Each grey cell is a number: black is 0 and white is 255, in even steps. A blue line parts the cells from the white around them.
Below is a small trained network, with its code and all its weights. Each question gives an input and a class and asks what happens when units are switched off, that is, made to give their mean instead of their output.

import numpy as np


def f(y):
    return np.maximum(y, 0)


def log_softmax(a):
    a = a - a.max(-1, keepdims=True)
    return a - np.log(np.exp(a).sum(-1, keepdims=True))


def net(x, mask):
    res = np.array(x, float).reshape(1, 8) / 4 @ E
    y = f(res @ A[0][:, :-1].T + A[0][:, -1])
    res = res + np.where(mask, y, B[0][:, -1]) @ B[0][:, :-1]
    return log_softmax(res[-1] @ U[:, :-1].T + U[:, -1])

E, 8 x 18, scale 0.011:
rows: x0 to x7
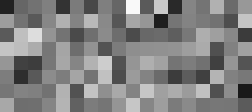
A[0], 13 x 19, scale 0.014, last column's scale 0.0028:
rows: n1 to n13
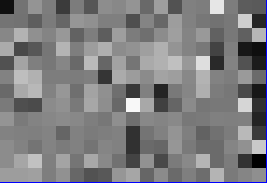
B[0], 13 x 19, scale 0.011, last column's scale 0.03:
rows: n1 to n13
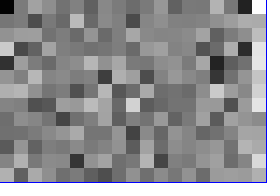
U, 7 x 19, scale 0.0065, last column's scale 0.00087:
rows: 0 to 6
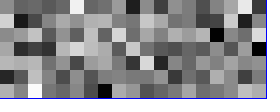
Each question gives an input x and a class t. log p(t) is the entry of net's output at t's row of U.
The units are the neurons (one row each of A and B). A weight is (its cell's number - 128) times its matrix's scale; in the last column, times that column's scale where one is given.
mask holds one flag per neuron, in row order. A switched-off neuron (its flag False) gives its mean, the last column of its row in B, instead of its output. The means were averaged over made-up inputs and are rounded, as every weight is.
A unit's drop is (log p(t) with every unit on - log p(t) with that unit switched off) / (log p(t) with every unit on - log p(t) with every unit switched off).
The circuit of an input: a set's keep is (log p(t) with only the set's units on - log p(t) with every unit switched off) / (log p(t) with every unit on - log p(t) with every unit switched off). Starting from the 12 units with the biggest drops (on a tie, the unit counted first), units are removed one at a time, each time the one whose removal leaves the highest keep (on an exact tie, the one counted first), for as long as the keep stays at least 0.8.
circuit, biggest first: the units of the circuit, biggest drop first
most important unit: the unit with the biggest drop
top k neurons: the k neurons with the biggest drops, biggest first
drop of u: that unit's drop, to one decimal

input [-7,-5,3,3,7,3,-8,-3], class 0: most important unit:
n10
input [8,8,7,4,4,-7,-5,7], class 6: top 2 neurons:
(n13; n6)
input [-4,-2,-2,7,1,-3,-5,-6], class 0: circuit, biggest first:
(n2; n10)
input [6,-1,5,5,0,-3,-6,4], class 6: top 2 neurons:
(n6; n13)
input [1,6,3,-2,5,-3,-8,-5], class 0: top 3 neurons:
(n2; n10; n11)
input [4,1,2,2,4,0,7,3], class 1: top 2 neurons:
(n4; n6)
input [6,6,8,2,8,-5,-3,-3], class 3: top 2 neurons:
(n1; n12)
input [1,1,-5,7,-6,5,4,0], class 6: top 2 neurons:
(n5; n6)
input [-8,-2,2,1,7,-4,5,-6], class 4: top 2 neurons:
(n7; n12)
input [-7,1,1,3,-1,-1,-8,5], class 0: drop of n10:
0.2
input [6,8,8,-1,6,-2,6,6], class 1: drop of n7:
0.0
